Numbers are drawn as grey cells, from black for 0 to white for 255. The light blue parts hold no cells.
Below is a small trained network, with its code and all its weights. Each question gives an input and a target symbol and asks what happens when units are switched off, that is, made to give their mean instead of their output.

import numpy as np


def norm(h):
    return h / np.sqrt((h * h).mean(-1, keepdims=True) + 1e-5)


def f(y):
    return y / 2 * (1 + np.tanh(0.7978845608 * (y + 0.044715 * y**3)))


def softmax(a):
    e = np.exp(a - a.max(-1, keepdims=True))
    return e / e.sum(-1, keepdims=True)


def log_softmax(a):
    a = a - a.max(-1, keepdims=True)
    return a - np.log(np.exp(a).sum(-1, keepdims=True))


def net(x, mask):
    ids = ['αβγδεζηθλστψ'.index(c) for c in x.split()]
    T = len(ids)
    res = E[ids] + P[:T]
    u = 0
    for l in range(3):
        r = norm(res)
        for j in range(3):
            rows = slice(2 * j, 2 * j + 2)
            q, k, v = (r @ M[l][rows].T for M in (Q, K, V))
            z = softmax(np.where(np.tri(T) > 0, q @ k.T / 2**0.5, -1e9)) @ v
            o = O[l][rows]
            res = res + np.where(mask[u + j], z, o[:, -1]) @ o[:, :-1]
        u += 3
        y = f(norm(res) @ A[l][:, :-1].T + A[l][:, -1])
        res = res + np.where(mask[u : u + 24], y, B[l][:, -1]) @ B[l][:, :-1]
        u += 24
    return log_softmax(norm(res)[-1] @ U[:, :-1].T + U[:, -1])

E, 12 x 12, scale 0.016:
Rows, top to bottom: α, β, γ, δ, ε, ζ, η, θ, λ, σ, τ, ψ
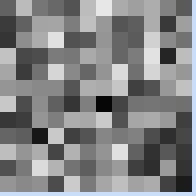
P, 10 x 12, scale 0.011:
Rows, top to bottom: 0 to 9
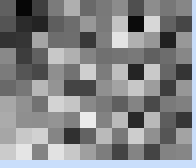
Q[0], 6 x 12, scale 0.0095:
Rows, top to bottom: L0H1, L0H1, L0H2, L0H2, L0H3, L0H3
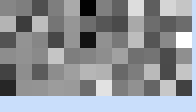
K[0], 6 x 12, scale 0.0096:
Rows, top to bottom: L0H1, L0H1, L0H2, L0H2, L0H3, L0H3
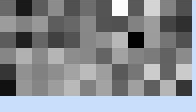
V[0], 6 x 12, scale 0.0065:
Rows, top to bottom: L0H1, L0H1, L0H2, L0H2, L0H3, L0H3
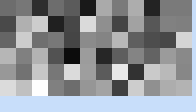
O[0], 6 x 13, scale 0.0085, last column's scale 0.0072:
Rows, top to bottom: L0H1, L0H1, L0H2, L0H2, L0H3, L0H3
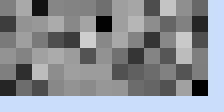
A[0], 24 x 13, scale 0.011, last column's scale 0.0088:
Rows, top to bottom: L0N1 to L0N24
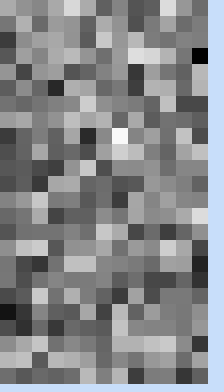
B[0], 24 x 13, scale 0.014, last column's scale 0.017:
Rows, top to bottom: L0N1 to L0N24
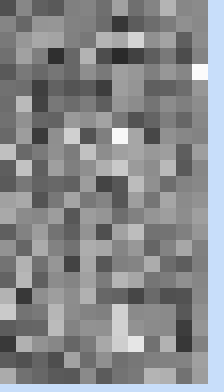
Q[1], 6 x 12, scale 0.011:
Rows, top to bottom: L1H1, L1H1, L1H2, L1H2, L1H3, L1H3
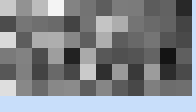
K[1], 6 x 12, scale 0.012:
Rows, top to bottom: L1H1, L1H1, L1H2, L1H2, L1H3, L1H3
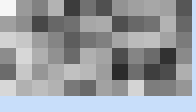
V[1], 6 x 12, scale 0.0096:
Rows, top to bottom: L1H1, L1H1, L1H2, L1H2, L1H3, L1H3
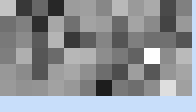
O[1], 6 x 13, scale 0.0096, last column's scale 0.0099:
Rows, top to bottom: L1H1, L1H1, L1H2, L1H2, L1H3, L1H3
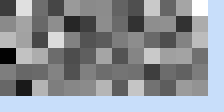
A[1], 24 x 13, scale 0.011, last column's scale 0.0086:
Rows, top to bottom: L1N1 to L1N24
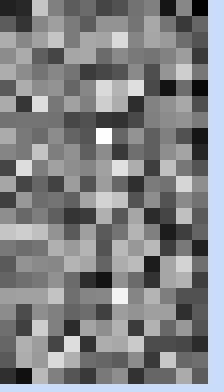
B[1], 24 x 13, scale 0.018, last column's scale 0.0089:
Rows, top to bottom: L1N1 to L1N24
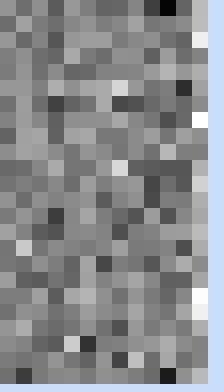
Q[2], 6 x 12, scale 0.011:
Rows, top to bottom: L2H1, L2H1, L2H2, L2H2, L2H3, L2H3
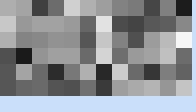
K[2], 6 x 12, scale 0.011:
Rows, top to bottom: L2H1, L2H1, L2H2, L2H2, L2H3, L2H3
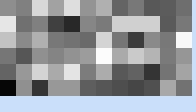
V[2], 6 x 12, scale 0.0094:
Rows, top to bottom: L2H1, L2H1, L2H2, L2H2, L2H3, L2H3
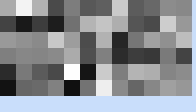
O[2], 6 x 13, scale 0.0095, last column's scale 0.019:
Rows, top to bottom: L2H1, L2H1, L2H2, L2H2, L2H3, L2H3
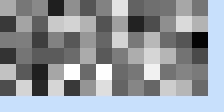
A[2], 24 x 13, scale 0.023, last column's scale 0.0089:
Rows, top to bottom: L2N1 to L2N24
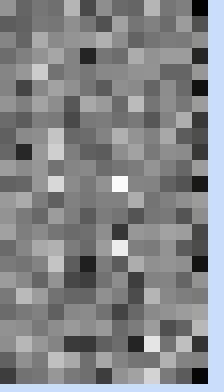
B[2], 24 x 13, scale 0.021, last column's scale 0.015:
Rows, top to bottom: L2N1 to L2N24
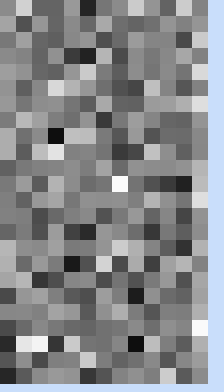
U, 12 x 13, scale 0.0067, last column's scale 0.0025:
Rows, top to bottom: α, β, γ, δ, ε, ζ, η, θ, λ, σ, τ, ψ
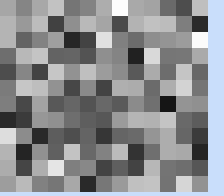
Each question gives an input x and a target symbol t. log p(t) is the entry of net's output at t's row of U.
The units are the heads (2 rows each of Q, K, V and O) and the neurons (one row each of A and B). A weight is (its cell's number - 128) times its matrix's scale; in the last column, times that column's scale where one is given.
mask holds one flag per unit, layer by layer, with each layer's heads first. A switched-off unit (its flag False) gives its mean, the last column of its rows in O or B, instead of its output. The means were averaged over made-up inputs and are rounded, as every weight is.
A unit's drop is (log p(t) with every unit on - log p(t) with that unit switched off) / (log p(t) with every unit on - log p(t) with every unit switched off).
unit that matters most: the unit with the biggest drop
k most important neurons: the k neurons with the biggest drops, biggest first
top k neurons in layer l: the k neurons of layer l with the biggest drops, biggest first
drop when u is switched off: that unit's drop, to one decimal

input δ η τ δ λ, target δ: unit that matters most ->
L1H1
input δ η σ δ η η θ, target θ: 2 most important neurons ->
L0N3, L2N24
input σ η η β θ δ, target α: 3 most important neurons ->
L0N9, L0N24, L1N6
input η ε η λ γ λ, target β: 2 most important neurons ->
L0N24, L1N6
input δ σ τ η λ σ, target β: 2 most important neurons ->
L0N10, L1N15
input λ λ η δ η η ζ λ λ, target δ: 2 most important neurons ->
L0N21, L2N22
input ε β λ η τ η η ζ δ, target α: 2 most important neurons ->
L0N9, L1N6
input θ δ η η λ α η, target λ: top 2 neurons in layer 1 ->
L1N19, L1N20
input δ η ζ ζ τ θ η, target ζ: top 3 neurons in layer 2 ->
L2N12, L2N16, L2N22
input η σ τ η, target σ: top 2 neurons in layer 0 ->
L0N15, L0N13
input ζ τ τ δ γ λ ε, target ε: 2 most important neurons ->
L0N1, L2N23
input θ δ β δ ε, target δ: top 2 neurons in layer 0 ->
L0N24, L0N20
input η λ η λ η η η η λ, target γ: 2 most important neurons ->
L0N21, L1N15
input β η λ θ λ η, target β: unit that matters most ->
L0H3
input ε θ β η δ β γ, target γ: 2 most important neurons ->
L1N23, L2N17
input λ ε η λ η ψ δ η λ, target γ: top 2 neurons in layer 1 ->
L1N15, L1N8
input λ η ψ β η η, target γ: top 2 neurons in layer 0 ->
L0N14, L0N13
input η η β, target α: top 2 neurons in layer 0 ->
L0N9, L0N3
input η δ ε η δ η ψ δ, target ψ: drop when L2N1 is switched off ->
0.4
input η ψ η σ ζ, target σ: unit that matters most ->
L2N2
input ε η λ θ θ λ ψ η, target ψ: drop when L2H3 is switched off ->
0.7
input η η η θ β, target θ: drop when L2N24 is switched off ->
0.2
